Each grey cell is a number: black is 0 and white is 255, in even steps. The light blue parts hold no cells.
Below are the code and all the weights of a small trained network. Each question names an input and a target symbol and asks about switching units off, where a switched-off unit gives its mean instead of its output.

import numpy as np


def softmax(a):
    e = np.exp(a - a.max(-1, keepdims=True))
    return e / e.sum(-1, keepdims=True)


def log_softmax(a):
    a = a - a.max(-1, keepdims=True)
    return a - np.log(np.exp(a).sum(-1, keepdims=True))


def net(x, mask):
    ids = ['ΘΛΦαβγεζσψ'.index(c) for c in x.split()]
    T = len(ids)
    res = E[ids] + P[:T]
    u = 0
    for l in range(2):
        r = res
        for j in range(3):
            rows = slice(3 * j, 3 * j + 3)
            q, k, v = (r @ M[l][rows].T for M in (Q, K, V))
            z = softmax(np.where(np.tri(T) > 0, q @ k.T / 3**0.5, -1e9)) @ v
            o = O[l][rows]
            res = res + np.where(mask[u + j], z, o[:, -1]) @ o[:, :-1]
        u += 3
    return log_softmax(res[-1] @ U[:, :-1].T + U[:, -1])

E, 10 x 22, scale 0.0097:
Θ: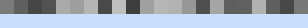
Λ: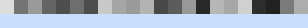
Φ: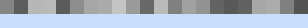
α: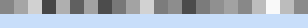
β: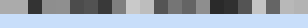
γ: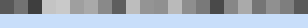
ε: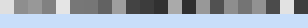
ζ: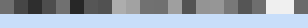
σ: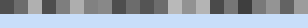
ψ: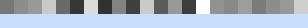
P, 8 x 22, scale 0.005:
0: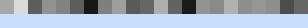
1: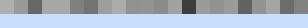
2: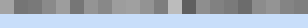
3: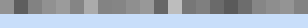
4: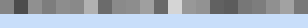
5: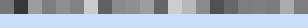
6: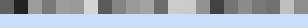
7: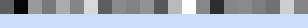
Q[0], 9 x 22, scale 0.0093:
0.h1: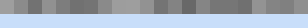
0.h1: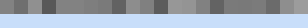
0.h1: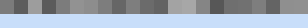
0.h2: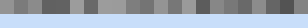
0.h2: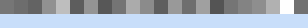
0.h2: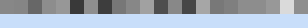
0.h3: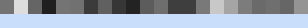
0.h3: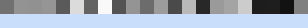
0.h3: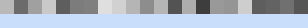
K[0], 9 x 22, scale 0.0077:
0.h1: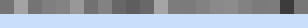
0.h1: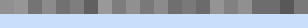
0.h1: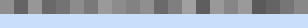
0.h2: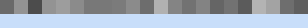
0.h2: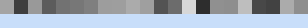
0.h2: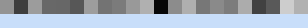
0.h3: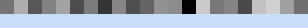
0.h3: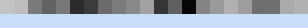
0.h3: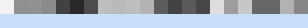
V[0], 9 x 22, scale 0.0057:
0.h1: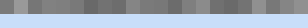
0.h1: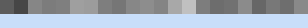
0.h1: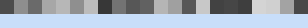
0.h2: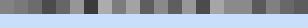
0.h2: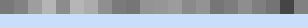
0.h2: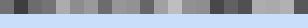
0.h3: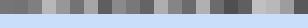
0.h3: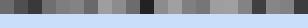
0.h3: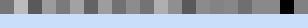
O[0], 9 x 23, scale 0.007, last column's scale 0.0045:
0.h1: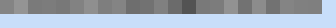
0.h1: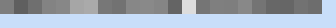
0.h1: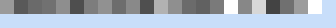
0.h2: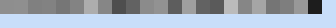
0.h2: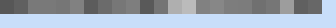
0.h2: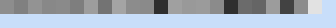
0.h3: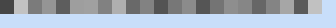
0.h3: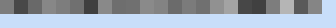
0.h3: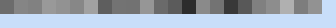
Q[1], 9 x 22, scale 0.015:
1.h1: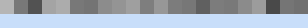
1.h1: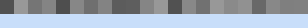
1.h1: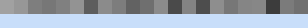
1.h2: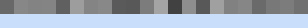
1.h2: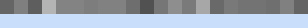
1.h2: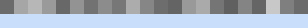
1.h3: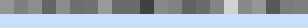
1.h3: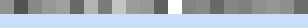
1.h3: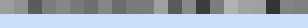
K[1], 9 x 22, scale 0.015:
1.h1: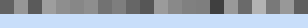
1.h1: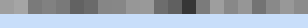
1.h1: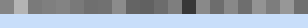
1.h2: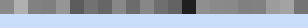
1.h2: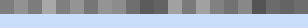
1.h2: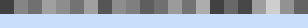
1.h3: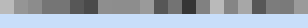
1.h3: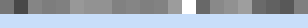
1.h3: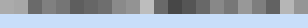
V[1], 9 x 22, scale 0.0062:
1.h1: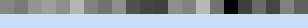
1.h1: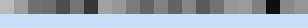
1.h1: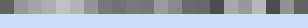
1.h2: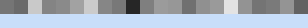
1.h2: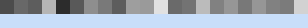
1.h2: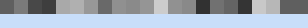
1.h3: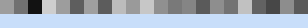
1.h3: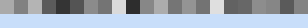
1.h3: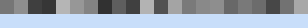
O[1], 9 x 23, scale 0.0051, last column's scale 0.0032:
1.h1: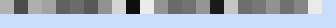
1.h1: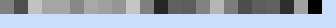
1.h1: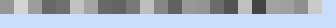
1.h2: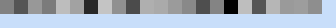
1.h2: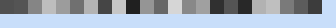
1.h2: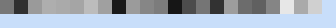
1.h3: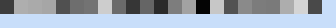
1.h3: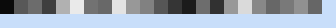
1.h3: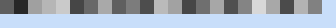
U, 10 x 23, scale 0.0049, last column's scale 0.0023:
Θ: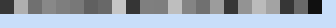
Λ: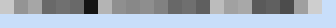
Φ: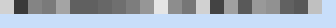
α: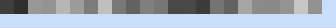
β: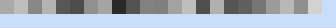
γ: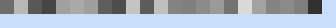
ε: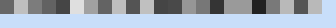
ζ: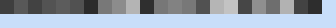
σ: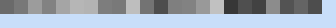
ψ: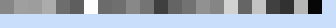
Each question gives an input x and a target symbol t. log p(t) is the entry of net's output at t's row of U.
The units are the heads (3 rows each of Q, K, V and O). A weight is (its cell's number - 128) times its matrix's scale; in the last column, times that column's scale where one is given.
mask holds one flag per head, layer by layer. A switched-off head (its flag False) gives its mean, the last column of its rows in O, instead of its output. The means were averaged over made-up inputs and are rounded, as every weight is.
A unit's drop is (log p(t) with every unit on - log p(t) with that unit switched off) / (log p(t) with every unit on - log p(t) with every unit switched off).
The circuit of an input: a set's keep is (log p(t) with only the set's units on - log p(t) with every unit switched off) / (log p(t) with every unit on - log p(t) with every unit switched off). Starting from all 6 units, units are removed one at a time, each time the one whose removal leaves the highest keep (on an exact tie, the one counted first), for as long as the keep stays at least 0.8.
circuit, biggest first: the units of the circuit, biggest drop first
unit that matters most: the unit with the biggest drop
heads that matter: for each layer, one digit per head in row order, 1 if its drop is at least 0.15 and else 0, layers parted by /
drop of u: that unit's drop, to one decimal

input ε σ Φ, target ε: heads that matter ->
001 / 001
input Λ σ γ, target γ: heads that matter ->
010 / 100
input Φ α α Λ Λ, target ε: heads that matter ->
100 / 001
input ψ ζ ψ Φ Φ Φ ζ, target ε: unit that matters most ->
1.h3
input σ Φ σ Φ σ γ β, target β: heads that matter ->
000 / 001
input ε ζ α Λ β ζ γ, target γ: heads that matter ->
011 / 100
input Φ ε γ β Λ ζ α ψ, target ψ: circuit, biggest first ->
0.h2; 1.h1
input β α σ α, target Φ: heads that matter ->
000 / 001
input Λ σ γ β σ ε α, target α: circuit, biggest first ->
0.h2; 0.h1; 1.h2; 1.h1
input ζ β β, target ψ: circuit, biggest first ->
1.h2; 0.h3
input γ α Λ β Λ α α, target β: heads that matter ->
100 / 001
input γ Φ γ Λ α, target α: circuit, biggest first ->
0.h2; 1.h2; 1.h3
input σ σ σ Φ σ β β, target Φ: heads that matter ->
010 / 101
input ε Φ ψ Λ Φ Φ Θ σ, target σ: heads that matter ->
100 / 100
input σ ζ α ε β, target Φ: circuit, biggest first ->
1.h3
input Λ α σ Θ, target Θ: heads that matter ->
010 / 011
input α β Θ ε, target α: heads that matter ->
000 / 011
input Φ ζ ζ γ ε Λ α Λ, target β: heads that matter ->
100 / 001
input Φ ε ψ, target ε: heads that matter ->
001 / 001
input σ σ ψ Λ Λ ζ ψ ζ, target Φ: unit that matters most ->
0.h1
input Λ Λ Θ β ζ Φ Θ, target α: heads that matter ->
100 / 011
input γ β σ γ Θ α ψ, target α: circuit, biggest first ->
1.h3; 1.h2
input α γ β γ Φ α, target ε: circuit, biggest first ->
1.h3; 0.h3
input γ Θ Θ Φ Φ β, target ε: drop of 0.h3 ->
0.2
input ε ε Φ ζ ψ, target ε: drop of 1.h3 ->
0.9
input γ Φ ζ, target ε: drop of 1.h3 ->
0.6
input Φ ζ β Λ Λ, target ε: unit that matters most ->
0.h1
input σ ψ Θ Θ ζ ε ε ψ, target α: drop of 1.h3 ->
0.5
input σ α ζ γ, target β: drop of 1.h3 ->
0.9
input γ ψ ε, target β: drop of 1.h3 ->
0.9
